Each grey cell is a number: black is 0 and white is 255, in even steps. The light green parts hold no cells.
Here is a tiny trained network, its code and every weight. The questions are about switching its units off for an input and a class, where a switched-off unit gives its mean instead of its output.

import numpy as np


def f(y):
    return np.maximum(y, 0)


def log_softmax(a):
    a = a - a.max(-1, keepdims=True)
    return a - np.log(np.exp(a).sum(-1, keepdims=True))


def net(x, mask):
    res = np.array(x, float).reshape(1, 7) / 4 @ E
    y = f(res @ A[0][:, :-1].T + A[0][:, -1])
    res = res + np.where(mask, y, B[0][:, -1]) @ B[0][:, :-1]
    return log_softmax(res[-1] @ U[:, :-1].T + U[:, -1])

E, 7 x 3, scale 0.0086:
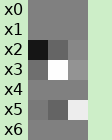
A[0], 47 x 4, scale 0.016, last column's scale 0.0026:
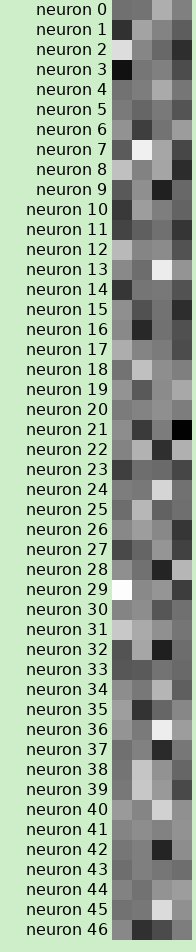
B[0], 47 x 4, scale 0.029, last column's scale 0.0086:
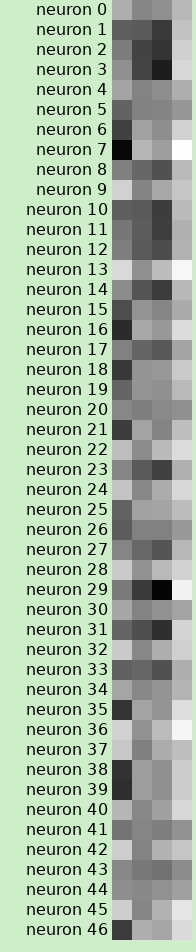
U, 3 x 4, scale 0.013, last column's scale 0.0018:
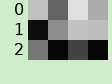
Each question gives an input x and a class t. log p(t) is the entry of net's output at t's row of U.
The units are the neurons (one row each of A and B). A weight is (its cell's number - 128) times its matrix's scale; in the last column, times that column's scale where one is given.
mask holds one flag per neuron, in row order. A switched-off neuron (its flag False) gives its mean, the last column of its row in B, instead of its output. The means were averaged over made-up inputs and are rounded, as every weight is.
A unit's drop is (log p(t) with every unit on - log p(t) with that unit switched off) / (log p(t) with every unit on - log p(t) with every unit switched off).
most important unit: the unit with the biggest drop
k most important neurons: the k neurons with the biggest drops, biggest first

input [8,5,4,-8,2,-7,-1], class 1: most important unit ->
neuron 46
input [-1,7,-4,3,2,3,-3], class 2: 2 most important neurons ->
[neuron 29; neuron 31]
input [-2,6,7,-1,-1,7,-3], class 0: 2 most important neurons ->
[neuron 13; neuron 45]
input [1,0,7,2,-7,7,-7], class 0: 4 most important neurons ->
[neuron 13; neuron 45; neuron 36; neuron 29]
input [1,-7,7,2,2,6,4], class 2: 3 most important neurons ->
[neuron 3; neuron 1; neuron 10]
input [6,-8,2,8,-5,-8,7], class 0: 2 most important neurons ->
[neuron 32; neuron 9]
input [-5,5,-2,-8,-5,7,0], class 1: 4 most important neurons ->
[neuron 16; neuron 35; neuron 21; neuron 6]
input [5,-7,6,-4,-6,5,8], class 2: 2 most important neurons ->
[neuron 3; neuron 11]
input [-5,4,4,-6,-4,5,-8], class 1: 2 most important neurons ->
[neuron 16; neuron 21]
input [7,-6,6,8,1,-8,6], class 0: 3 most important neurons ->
[neuron 32; neuron 9; neuron 22]
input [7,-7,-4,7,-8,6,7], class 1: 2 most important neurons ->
[neuron 7; neuron 39]
